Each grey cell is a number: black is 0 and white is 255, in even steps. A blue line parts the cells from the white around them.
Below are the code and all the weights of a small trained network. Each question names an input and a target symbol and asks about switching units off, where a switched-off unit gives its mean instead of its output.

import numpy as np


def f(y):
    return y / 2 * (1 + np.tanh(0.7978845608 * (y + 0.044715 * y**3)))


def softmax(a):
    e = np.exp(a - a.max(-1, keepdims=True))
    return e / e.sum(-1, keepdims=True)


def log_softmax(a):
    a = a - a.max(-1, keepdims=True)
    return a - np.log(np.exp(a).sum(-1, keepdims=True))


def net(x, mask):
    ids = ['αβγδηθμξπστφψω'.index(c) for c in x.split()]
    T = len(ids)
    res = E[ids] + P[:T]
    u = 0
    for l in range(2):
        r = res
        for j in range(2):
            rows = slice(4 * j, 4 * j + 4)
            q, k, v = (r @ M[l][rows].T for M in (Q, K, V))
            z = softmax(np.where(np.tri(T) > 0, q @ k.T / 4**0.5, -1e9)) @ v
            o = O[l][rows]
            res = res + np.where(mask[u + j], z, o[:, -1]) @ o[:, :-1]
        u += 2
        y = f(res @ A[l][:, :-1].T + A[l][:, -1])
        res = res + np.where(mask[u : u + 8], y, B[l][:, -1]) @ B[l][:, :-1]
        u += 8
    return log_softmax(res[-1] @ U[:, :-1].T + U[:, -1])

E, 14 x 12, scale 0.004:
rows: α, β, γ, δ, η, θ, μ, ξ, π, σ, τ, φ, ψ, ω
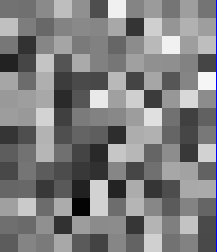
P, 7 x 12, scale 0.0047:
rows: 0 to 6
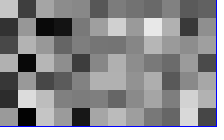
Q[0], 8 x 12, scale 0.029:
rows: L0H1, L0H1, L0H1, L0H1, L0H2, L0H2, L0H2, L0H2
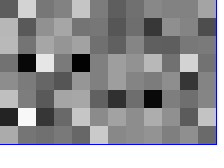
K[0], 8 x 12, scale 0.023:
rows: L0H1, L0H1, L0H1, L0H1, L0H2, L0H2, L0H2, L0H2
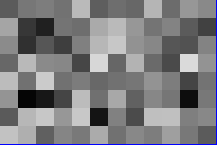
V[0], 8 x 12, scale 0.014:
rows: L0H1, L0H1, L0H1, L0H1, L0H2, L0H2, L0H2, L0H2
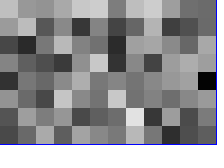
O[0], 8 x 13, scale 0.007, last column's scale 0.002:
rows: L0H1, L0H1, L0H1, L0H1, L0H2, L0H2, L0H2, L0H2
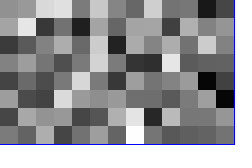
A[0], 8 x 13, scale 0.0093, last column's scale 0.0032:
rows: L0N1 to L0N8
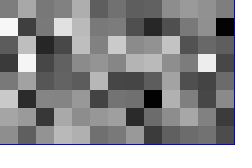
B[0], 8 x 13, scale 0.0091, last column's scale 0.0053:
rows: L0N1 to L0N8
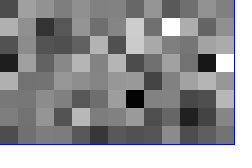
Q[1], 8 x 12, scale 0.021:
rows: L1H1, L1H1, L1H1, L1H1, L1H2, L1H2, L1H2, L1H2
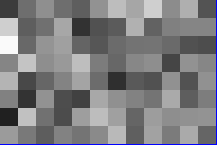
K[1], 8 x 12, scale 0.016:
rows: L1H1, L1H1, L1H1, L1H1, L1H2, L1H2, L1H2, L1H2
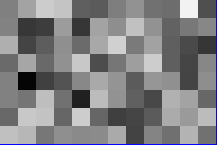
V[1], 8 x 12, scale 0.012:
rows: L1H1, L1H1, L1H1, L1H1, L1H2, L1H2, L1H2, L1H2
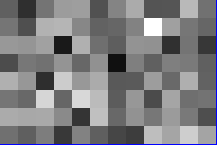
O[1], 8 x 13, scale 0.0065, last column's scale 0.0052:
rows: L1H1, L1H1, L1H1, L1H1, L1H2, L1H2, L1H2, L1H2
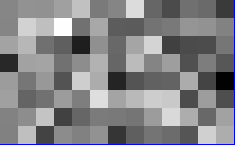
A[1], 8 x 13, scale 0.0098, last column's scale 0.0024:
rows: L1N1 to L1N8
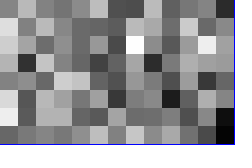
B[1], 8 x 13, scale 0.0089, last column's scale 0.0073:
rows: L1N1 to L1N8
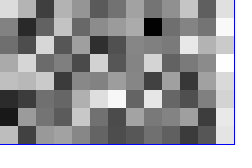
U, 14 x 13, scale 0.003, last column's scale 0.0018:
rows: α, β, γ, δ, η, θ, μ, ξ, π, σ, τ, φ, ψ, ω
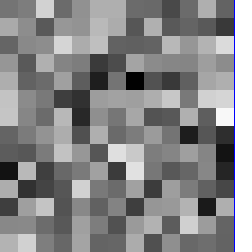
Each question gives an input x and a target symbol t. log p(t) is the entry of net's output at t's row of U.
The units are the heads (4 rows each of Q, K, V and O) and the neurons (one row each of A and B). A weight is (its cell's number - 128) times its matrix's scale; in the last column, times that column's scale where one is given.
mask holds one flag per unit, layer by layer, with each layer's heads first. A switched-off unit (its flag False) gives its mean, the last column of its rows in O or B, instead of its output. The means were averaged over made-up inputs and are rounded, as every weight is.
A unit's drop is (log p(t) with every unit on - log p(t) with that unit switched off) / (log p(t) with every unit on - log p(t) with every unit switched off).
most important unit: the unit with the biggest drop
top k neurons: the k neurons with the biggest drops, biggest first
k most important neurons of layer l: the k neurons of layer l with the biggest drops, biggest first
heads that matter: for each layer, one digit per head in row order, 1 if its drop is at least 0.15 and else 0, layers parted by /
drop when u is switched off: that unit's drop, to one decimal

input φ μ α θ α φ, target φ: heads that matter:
11 / 01
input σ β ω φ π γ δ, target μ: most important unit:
L1H2
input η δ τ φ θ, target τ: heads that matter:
10 / 10
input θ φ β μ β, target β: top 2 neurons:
(L1N6, L0N7)
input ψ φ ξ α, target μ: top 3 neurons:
(L1N2, L0N4, L1N4)
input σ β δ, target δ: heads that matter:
01 / 11
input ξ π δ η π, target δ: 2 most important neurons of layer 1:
(L1N3, L1N8)
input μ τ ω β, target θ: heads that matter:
10 / 10
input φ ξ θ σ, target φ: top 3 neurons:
(L1N7, L0N6, L1N2)
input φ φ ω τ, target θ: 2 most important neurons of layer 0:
(L0N4, L0N5)
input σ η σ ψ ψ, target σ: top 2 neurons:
(L0N3, L0N4)
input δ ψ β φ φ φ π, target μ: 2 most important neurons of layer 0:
(L0N4, L0N6)
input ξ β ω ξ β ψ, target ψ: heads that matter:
01 / 11
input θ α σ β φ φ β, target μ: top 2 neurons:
(L1N2, L0N4)
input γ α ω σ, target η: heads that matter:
11 / 01
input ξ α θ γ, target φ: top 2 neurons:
(L1N7, L0N6)
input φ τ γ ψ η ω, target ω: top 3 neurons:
(L1N5, L0N4, L1N1)
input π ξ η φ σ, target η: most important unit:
L0H2
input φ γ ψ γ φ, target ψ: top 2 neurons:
(L1N3, L1N1)
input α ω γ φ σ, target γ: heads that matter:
10 / 10
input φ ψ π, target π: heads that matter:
11 / 01
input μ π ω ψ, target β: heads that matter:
11 / 11
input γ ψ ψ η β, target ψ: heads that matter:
01 / 11
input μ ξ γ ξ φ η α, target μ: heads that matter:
10 / 01
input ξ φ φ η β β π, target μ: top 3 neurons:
(L1N2, L1N4, L0N4)
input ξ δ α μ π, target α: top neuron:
(L1N5)
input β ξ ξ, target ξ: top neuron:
(L0N4)
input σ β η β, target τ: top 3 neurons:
(L0N2, L0N7, L1N2)
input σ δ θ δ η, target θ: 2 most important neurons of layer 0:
(L0N3, L0N4)
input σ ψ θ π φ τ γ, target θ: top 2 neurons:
(L1N4, L0N4)
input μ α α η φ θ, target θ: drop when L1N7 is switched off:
0.1
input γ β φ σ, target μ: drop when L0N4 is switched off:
0.3
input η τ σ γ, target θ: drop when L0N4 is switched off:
0.2
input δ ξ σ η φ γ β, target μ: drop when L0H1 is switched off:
0.6
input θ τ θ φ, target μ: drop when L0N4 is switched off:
0.2
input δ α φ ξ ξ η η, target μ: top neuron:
(L1N2)
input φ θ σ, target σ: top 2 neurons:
(L0N3, L0N4)
